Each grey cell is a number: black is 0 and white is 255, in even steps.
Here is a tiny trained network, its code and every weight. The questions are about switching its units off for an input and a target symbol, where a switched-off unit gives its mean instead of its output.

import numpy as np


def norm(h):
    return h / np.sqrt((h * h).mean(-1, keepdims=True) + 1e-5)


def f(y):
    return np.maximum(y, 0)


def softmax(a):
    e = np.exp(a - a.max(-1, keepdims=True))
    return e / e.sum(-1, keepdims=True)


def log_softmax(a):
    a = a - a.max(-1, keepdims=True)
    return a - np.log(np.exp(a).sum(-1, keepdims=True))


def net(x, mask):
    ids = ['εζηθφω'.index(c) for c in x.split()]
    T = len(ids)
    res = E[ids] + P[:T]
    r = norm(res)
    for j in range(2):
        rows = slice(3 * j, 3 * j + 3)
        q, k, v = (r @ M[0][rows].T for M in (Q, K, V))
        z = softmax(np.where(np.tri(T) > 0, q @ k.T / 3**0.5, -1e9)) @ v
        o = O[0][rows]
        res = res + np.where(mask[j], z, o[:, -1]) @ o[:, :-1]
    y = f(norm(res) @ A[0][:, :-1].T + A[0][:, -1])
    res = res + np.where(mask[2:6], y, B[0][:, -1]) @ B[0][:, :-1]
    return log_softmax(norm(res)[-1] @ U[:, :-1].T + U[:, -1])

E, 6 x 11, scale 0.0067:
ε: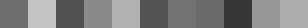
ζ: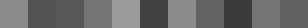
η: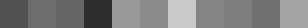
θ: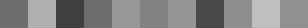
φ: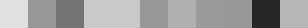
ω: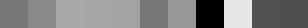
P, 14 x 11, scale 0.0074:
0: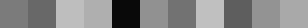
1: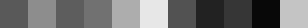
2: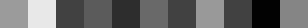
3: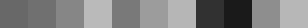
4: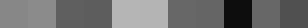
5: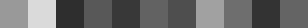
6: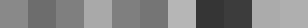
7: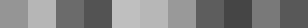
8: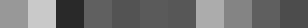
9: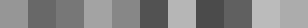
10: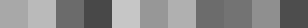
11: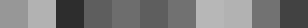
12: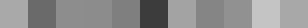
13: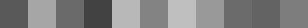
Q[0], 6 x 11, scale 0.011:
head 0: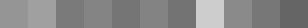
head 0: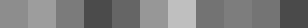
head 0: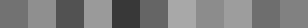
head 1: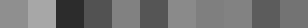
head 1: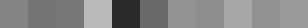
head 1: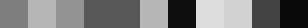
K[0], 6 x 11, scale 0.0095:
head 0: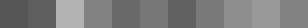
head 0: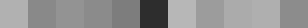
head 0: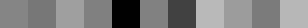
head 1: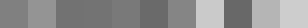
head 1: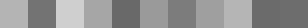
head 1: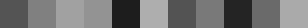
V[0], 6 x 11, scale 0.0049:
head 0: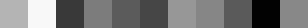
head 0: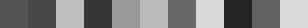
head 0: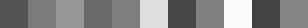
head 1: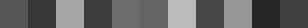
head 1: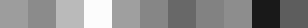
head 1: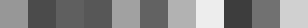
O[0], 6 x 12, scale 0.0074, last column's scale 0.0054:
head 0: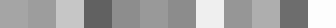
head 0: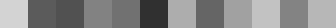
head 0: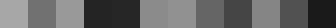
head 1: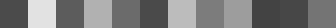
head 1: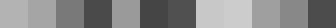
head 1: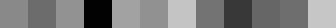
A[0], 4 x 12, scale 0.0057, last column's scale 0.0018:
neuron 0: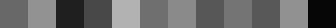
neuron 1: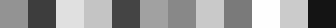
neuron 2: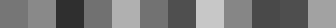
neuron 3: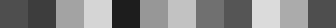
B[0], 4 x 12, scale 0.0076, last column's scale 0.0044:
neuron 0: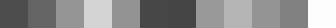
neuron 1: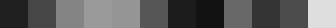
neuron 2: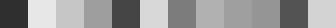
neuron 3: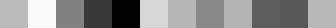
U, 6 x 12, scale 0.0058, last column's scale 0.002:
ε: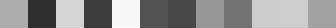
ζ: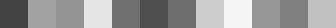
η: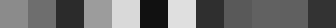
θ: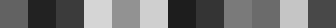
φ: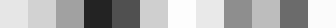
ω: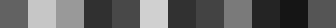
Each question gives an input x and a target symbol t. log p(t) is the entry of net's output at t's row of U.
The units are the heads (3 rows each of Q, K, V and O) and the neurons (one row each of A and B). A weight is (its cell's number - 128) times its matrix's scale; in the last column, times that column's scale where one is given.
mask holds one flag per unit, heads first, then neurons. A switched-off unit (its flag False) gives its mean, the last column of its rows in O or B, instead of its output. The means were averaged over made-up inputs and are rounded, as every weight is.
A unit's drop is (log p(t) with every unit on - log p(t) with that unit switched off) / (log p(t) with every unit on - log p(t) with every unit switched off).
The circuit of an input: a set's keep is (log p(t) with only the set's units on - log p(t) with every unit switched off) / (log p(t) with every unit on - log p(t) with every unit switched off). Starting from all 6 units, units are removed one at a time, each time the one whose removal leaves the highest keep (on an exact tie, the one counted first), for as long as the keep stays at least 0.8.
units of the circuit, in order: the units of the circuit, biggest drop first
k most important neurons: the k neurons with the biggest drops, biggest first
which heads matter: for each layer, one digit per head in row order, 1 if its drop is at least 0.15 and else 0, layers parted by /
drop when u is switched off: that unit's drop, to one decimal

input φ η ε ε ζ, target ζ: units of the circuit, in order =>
[head 0; neuron 2]
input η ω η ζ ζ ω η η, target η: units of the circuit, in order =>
[head 1; head 0]
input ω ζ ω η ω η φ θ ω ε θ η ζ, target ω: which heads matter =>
01
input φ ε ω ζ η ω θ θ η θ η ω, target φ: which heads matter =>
00
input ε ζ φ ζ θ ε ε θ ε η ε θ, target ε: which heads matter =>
01
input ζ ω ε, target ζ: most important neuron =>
[neuron 2]
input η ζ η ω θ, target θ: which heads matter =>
11
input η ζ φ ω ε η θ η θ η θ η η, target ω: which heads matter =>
01
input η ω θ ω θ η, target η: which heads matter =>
10
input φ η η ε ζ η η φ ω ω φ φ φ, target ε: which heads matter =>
01
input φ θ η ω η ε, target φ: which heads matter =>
10
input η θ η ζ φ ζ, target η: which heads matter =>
10
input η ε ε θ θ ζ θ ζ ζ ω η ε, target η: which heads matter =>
11
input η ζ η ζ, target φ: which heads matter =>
01
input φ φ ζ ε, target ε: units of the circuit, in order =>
[head 1; neuron 1; head 0]
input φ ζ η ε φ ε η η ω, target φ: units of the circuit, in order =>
[neuron 1; head 0]
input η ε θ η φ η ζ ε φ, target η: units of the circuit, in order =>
[head 0]
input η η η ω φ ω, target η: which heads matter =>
10
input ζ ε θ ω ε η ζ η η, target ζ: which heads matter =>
10
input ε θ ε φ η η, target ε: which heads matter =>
01
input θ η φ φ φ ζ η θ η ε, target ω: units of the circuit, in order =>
[neuron 1; neuron 3; head 1]
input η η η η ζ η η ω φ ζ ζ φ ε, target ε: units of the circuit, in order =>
[head 1; neuron 1]
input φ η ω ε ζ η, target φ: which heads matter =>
10
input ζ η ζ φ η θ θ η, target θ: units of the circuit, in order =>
[head 0; head 1]
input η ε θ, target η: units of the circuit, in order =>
[head 0]
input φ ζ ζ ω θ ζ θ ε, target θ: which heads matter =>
11
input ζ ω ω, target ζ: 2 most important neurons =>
[neuron 0; neuron 2]
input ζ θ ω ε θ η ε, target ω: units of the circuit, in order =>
[neuron 3; neuron 1; head 1]
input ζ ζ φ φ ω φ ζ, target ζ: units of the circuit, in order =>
[head 1]
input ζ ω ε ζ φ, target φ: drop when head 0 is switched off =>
0.0
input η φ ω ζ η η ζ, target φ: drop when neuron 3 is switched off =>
0.1
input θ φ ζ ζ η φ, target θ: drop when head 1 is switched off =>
0.8
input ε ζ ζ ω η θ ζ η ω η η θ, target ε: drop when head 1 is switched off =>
1.0
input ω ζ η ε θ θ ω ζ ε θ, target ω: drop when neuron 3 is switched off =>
0.4
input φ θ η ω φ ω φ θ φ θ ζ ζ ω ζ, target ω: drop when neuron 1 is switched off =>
-0.2
